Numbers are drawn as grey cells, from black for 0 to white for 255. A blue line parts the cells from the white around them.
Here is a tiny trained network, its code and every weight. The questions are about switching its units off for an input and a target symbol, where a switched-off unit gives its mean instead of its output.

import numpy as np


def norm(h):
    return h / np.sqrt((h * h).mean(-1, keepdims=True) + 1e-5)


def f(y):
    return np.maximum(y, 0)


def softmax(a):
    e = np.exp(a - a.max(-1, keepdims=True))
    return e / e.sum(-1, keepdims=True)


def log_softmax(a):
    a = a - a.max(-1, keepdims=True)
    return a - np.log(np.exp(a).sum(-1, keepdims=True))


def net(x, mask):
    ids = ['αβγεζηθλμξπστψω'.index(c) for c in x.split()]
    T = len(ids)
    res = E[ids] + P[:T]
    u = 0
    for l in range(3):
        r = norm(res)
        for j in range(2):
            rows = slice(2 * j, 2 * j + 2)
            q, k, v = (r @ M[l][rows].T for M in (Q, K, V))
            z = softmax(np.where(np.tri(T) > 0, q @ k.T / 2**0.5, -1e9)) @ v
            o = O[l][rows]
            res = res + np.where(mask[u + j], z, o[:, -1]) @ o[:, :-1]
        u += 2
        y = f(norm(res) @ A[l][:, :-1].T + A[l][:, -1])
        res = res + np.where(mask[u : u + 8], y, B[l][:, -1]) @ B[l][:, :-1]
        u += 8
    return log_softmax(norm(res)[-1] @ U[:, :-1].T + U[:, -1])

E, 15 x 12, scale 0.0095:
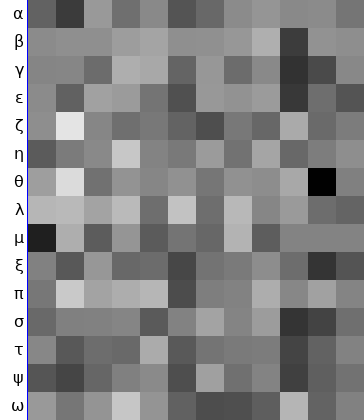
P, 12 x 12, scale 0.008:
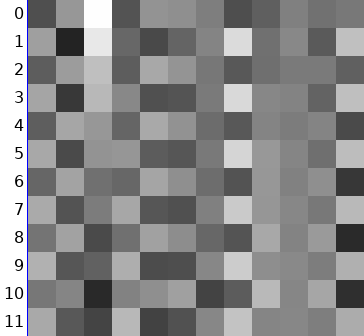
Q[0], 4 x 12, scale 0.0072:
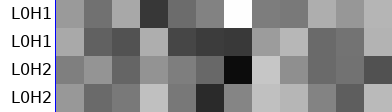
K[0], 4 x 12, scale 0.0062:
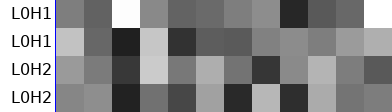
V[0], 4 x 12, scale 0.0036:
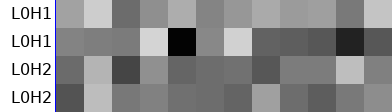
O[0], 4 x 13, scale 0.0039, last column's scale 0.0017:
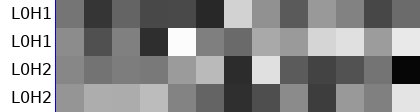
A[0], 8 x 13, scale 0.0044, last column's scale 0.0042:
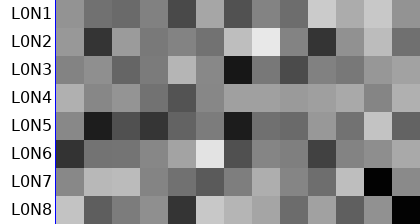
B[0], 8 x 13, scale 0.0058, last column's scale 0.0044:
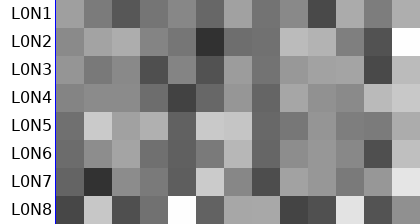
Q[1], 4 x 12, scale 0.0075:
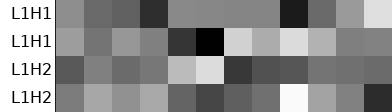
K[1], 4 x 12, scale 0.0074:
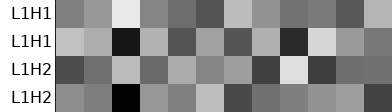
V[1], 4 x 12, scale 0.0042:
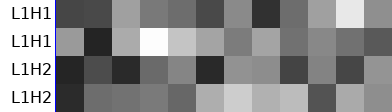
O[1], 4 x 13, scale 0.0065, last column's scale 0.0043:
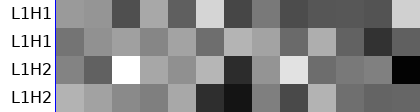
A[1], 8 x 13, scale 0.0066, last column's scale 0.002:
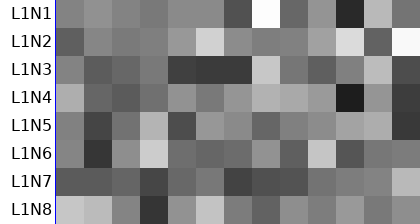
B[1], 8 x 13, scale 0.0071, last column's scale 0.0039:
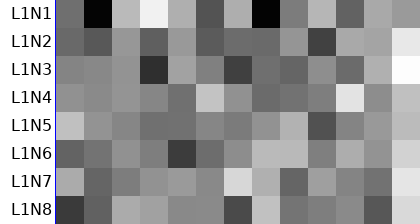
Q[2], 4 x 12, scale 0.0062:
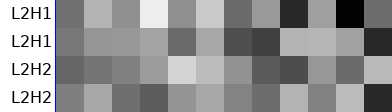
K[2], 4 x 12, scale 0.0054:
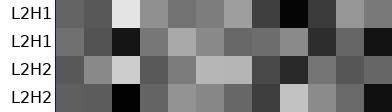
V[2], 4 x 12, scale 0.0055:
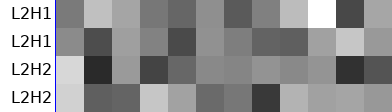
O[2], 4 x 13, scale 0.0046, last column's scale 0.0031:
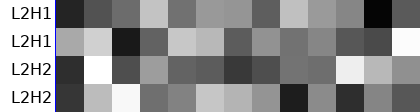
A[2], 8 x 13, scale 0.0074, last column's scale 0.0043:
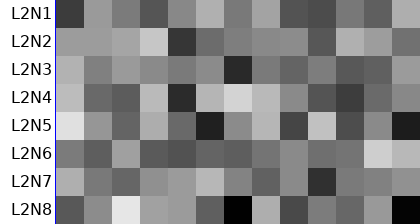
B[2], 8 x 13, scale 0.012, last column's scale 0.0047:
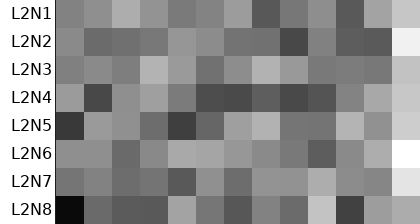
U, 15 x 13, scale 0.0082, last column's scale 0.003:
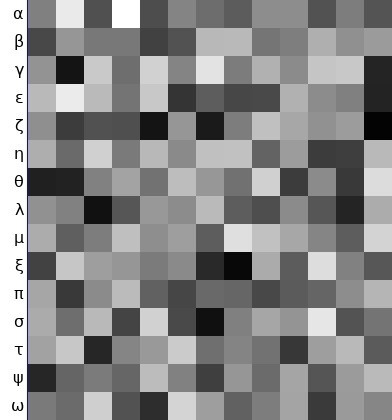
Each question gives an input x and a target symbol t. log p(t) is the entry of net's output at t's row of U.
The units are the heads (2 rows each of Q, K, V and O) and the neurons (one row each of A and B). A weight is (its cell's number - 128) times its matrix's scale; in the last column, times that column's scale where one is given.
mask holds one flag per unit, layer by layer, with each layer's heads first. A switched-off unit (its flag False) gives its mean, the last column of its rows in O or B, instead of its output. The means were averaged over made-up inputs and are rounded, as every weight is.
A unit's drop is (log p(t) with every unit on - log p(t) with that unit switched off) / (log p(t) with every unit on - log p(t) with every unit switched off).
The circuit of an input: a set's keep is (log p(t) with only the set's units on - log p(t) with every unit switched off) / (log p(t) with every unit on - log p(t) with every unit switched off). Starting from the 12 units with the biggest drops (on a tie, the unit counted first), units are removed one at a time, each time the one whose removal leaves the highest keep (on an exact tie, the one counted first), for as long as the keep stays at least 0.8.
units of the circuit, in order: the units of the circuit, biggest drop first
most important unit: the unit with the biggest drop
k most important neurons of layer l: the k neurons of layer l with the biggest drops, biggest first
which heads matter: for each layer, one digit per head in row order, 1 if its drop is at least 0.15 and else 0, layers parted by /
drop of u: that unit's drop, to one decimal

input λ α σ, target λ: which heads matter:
10 / 01 / 01
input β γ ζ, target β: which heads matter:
10 / 00 / 11
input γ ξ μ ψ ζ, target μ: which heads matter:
10 / 10 / 01
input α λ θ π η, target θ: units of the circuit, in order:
[L2H1]
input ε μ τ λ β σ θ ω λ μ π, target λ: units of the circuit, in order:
[L1H2, L2H2]
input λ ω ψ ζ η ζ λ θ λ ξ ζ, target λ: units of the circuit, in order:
[L1H2, L2H2]
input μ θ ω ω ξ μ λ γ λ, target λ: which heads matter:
00 / 11 / 01
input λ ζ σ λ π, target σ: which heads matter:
00 / 11 / 11
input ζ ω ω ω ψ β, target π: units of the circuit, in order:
[L2N4, L1H1]
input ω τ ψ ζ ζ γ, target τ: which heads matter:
00 / 11 / 00
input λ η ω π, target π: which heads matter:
00 / 01 / 00
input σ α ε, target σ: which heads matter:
10 / 11 / 11
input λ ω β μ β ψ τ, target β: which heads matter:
10 / 01 / 10
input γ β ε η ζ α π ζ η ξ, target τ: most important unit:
L1H1
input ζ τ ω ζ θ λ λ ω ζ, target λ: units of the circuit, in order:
[L2H2, L1H2]
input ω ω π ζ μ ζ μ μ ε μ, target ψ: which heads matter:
00 / 01 / 00
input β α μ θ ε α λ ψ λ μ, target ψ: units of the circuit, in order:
[L1H2, L2N8]
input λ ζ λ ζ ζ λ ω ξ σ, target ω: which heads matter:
10 / 00 / 10
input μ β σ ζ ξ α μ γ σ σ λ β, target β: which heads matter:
00 / 00 / 00
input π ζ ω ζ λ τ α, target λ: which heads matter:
10 / 01 / 00
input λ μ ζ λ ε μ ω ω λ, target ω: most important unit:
L2N1
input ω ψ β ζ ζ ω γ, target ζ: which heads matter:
00 / 01 / 11
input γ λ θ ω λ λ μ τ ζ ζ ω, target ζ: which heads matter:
10 / 01 / 10
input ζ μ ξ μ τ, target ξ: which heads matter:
00 / 01 / 01
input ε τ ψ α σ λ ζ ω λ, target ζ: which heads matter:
00 / 01 / 01
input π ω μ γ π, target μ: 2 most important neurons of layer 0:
[L0N7, L0N2]
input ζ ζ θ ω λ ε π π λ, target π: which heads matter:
10 / 01 / 01
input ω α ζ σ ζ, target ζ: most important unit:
L2H2
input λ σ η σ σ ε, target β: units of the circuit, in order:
[L1H2, L2N5]
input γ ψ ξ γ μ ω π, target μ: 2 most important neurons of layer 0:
[L0N7, L0N6]
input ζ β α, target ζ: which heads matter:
10 / 10 / 01
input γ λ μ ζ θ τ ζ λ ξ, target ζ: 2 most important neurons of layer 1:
[L1N7, L1N8]
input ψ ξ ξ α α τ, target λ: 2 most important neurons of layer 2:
[L2N2, L2N4]
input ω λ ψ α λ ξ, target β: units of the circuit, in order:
[L2N5]
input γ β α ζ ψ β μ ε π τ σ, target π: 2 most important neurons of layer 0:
[L0N6, L0N7]
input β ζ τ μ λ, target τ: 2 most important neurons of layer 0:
[L0N7, L0N2]
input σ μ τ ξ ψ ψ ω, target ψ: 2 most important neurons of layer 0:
[L0N2, L0N4]
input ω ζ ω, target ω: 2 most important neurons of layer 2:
[L2N7, L2N1]
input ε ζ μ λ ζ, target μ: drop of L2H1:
0.1
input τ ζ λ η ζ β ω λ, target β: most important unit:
L0N8
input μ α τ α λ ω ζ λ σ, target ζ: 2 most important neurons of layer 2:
[L2N7, L2N6]
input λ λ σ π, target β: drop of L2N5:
0.2
